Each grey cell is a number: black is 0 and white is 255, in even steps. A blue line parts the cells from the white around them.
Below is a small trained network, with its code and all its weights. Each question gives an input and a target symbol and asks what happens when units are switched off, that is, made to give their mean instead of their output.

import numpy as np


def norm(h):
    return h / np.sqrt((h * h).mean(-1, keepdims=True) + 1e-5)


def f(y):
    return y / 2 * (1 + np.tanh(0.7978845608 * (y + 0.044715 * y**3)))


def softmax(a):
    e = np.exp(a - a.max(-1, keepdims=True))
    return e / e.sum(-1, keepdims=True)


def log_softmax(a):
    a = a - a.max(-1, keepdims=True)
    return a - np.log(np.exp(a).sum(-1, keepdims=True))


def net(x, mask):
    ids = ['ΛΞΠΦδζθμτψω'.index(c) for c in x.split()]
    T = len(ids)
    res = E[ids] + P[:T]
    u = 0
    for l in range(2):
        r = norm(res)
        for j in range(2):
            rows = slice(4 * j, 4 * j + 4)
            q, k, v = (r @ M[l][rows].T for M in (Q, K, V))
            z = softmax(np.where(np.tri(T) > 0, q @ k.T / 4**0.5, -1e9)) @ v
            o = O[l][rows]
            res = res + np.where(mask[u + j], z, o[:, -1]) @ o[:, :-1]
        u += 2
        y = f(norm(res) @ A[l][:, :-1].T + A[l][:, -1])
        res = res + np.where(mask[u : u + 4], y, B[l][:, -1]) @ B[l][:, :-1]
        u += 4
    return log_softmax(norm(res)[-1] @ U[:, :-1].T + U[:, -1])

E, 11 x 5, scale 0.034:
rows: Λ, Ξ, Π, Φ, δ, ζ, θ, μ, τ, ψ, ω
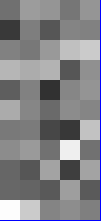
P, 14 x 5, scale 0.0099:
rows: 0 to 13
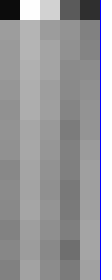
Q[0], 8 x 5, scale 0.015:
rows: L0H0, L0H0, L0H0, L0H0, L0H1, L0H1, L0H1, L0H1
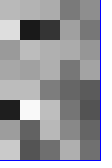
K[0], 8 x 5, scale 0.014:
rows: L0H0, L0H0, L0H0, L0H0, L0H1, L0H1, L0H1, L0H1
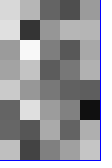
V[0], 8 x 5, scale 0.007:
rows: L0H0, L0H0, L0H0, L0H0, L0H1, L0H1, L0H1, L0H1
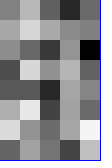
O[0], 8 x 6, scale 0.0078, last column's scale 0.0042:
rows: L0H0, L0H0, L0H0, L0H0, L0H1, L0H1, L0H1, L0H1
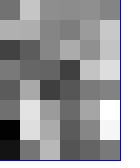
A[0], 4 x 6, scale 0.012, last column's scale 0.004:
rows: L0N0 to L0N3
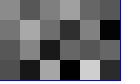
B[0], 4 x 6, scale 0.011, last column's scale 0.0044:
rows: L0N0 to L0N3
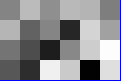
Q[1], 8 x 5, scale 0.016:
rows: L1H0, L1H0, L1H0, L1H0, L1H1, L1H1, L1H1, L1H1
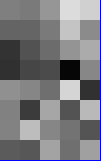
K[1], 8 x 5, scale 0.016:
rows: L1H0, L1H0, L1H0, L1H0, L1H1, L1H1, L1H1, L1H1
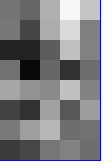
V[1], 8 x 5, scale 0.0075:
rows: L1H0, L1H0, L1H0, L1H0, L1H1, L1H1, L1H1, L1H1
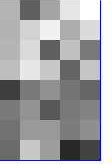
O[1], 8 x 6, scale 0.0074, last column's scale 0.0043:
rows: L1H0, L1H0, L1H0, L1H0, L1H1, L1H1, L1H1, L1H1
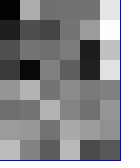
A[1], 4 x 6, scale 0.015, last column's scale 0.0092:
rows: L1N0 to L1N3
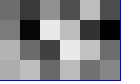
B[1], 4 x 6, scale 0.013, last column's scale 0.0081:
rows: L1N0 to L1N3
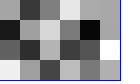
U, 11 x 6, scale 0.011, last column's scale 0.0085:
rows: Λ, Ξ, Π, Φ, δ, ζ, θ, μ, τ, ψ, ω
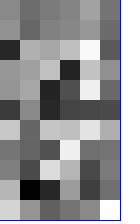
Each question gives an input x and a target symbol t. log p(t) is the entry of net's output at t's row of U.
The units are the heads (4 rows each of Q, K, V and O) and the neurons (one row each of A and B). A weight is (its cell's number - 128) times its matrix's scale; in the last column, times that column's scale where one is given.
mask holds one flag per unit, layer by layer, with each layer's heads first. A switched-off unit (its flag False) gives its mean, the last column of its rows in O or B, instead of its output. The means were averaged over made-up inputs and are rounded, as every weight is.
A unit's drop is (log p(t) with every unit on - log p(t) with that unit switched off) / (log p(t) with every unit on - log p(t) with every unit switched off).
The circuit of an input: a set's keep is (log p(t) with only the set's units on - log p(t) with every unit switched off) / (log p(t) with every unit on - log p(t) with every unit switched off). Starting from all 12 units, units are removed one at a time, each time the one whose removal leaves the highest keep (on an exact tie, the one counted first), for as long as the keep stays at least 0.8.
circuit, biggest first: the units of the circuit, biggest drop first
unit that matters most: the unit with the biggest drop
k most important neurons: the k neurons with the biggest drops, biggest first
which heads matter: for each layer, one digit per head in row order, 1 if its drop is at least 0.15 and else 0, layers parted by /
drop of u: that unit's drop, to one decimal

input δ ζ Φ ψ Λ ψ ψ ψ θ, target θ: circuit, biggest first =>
(L1H0; L0N3)
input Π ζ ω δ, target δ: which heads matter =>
00 / 00
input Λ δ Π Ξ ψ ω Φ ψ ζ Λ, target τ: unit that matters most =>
L0H1
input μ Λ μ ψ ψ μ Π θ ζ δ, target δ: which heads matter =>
01 / 10
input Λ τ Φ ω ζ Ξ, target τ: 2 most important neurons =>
(L1N2; L0N3)
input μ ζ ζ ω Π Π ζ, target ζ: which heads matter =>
00 / 10
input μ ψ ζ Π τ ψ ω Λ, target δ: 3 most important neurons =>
(L0N3; L1N2; L0N1)
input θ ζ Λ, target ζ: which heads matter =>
10 / 11
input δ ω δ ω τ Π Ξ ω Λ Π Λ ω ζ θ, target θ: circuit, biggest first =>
(L0N3; L1H0)
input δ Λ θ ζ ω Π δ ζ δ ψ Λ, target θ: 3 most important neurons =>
(L0N1; L1N0; L1N2)
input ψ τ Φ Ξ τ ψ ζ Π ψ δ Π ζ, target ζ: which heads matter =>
10 / 10
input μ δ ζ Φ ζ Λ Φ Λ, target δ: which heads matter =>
11 / 00
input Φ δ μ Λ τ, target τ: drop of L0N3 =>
1.7
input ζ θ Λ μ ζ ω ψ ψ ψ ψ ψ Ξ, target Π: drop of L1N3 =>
0.0
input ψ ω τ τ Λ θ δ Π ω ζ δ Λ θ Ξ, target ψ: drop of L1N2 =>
0.5
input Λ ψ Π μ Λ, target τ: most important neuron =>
(L0N2)
